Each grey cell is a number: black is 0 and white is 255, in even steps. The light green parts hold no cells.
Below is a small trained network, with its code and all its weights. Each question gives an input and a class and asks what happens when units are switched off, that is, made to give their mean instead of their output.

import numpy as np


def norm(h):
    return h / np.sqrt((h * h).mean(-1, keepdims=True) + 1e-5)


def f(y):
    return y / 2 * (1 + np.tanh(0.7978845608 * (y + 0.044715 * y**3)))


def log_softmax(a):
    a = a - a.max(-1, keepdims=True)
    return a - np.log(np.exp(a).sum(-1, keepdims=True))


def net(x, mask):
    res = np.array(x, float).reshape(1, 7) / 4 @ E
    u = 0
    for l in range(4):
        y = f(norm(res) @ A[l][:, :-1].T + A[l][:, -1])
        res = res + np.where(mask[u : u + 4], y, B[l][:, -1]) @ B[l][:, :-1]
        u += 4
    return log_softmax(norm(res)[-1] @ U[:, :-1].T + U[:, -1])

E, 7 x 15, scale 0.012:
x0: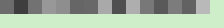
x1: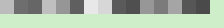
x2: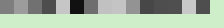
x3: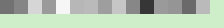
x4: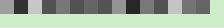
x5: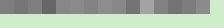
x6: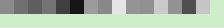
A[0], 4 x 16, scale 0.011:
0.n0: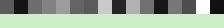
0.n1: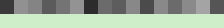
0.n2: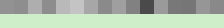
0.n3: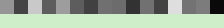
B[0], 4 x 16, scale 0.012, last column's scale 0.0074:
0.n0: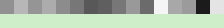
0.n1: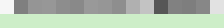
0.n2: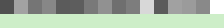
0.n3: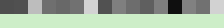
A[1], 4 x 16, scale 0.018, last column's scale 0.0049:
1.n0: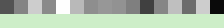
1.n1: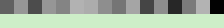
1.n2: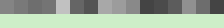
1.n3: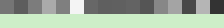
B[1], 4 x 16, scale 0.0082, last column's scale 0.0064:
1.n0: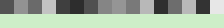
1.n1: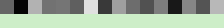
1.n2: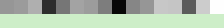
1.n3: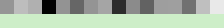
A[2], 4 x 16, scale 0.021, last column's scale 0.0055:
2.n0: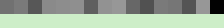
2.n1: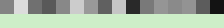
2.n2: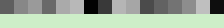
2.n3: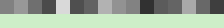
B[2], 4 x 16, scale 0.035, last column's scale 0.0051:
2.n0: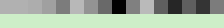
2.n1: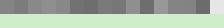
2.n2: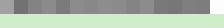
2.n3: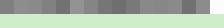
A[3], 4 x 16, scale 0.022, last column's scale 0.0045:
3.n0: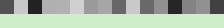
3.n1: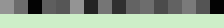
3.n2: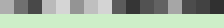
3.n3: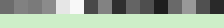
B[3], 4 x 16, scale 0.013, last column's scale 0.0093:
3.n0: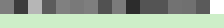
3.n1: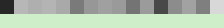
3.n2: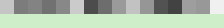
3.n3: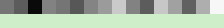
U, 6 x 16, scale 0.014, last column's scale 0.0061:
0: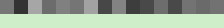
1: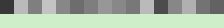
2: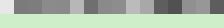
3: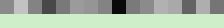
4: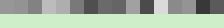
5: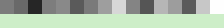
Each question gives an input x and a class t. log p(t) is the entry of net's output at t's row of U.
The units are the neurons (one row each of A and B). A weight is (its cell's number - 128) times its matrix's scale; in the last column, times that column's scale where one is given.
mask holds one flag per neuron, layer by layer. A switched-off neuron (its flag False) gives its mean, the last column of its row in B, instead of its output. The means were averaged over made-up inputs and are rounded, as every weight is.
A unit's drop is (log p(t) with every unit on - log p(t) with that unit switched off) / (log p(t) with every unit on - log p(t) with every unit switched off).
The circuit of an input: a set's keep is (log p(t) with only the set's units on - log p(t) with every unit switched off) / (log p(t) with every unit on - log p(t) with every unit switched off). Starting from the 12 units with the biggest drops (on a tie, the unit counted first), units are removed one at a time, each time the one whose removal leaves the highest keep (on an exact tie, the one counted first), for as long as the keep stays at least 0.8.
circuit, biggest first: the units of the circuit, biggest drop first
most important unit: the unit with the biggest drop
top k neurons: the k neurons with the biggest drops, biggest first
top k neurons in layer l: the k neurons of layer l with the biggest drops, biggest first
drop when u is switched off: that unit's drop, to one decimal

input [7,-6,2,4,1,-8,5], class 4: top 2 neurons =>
[0.n0, 3.n2]
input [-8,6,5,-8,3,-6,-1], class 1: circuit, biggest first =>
[3.n1]
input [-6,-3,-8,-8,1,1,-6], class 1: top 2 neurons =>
[3.n1, 1.n2]
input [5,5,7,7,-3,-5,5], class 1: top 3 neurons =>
[1.n0, 1.n3, 3.n3]
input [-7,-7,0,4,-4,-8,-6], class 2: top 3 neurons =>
[2.n2, 0.n1, 0.n0]
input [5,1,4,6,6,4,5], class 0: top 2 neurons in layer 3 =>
[3.n1, 3.n3]
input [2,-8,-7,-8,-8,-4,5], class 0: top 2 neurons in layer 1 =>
[1.n1, 1.n0]
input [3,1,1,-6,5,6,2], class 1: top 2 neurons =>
[3.n1, 3.n0]
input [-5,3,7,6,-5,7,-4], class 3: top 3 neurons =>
[2.n3, 1.n2, 3.n1]
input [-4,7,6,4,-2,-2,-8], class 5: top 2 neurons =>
[3.n3, 0.n1]
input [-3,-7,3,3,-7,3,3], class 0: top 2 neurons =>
[3.n0, 1.n1]
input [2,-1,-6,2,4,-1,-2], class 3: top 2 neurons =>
[1.n3, 3.n0]
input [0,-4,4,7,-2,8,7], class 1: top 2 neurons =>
[1.n0, 3.n3]
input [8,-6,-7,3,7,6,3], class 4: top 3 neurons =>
[0.n0, 3.n0, 1.n2]
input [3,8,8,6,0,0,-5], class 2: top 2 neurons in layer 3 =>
[3.n2, 3.n1]
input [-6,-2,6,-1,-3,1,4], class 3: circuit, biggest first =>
[2.n3]
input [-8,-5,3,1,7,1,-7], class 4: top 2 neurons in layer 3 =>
[3.n0, 3.n3]
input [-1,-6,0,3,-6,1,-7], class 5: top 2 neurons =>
[3.n3, 0.n3]
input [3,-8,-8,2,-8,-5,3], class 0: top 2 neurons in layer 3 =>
[3.n0, 3.n2]
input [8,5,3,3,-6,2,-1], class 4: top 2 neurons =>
[0.n0, 0.n3]
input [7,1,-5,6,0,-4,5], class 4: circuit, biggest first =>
[0.n0]
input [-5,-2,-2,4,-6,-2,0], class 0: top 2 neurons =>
[3.n0, 0.n0]
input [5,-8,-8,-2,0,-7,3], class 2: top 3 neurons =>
[0.n1, 2.n2, 1.n2]
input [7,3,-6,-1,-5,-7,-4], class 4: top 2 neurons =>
[0.n0, 1.n2]
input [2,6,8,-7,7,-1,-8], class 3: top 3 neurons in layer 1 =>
[1.n2, 1.n0, 1.n1]
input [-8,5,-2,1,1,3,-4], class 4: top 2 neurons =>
[2.n1, 0.n1]
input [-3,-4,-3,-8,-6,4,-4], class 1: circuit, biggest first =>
[3.n1]
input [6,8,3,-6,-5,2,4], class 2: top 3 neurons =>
[3.n2, 0.n2, 1.n0]
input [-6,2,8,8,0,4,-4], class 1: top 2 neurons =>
[1.n0, 0.n2]
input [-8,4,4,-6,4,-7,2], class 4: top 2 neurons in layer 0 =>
[0.n2, 0.n1]
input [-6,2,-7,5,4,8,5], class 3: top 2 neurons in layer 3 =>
[3.n3, 3.n0]
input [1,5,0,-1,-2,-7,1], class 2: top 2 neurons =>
[3.n2, 0.n3]
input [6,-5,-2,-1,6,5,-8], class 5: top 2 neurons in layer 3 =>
[3.n3, 3.n0]
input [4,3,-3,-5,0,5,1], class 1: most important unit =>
3.n1
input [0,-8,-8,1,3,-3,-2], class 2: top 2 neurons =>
[0.n1, 2.n2]
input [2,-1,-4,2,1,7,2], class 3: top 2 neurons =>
[3.n3, 1.n3]
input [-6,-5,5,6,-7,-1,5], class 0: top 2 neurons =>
[3.n0, 0.n0]
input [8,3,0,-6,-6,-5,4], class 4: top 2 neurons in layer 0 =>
[0.n0, 0.n2]
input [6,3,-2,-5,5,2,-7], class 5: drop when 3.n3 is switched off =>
1.2
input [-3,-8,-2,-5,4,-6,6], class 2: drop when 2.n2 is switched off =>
0.2
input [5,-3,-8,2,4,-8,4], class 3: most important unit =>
1.n3
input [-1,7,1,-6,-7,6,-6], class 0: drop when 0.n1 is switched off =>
0.1
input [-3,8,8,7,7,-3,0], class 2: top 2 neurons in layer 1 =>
[1.n3, 1.n1]
